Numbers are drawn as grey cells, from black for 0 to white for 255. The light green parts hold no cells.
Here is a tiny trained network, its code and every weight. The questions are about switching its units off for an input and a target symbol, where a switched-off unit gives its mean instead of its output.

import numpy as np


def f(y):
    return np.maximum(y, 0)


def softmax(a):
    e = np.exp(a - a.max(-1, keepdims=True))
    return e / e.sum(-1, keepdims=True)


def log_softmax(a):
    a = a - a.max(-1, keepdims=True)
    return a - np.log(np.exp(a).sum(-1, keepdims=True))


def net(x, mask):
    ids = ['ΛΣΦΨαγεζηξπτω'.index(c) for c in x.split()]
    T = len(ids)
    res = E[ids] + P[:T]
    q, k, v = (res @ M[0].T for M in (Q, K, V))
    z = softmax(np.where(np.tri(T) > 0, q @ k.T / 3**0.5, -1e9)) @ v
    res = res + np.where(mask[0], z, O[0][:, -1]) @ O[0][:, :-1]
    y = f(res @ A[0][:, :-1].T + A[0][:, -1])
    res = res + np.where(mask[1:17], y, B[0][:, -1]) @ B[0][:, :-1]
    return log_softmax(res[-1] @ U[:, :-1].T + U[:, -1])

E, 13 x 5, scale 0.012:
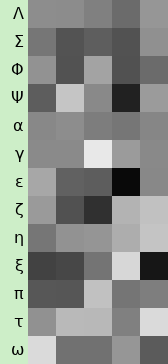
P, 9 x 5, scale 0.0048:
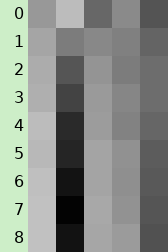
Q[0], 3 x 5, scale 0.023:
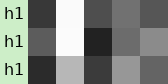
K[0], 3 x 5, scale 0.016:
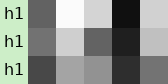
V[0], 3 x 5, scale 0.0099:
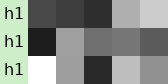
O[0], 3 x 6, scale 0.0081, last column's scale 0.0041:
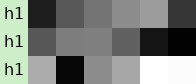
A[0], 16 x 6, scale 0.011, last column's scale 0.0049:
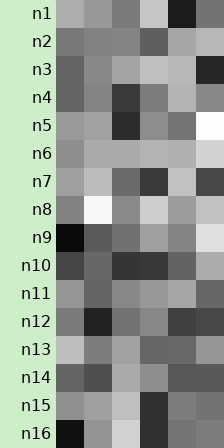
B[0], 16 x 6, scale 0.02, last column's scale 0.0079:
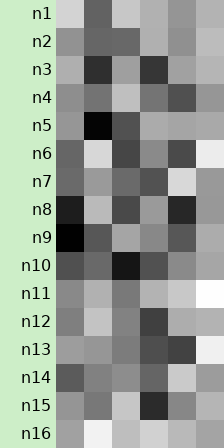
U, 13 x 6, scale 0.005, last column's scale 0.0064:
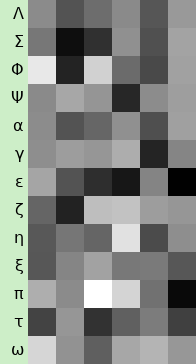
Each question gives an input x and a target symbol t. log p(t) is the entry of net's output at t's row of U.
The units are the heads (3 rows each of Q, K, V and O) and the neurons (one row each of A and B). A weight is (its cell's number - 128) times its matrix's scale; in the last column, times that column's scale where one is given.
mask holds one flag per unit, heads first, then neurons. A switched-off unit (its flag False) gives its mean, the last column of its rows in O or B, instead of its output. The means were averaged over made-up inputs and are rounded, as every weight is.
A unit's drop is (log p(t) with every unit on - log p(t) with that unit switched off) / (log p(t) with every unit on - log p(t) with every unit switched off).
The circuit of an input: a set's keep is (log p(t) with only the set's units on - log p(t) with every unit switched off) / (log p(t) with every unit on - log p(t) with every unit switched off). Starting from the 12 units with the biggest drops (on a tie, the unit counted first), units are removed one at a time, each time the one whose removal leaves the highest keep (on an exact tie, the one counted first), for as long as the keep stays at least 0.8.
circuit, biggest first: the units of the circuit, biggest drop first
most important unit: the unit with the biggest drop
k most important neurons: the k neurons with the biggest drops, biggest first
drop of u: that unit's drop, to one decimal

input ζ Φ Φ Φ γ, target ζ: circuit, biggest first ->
[h1 n9]
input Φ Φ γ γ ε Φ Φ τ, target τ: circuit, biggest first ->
[n8 h1 n7]
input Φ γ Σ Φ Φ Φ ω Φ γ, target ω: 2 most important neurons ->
[n11 n6]
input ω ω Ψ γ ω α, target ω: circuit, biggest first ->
[h1 n11]
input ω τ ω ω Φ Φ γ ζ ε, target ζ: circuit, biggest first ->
[h1 n9 n13]
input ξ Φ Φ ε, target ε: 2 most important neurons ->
[n10 n11]
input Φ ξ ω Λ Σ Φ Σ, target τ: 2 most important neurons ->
[n10 n12]
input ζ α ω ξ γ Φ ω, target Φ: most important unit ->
n1
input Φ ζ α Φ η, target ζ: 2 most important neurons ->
[n9 n3]
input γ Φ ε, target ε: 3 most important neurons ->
[n7 n10 n5]
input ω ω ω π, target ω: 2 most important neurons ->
[n11 n9]
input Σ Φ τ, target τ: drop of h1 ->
0.1
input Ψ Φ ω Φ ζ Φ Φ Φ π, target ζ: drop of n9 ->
0.3
